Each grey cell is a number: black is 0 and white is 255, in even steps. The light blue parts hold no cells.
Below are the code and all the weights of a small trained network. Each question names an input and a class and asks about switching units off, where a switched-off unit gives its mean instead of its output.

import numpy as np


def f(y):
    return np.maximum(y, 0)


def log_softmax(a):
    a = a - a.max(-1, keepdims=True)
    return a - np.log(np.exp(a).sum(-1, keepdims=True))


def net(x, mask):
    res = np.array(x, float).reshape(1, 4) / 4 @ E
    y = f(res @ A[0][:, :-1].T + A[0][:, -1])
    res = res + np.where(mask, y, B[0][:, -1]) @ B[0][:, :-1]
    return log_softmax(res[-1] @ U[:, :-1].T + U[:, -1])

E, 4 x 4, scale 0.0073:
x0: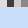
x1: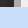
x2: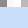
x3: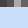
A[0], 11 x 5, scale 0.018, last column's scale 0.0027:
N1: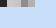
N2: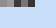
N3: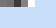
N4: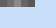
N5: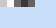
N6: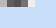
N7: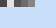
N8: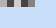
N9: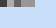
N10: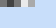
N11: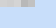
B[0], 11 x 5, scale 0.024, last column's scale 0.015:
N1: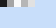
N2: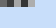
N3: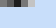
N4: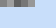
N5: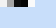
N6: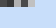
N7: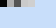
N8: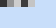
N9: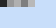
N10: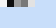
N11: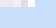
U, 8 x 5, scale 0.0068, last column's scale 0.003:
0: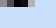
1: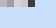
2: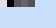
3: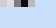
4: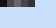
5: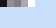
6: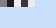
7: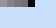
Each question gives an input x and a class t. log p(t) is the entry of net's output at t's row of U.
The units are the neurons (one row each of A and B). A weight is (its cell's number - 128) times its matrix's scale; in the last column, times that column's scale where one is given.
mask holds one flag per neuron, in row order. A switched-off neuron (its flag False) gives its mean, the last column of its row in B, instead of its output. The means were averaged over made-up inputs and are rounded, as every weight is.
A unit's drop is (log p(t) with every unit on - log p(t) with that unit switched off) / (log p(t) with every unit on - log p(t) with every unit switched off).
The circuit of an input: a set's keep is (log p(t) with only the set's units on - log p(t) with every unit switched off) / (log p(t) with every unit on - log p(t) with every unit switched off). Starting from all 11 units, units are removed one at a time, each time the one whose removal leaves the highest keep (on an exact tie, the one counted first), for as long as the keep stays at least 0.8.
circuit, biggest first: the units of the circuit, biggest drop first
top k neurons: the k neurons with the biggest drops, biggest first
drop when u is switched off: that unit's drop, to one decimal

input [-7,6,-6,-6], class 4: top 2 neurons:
[N5; N9]
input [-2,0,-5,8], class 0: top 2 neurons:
[N1; N11]
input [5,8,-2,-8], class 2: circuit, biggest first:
[N10]
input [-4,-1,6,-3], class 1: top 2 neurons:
[N11; N1]
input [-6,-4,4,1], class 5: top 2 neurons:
[N7; N1]
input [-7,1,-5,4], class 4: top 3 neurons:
[N11; N5; N1]
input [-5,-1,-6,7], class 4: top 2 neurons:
[N5; N11]
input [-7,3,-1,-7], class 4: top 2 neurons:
[N11; N2]
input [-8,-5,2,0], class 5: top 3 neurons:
[N7; N1; N9]
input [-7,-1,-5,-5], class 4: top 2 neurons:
[N7; N9]
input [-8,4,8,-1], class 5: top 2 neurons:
[N7; N9]
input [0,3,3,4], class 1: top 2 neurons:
[N6; N2]
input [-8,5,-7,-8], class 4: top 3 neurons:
[N5; N9; N7]
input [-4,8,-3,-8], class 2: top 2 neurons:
[N10; N1]
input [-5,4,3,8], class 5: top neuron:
[N11]
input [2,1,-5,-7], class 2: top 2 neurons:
[N1; N8]
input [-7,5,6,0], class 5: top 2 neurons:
[N7; N9]
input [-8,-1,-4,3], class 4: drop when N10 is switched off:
-0.1
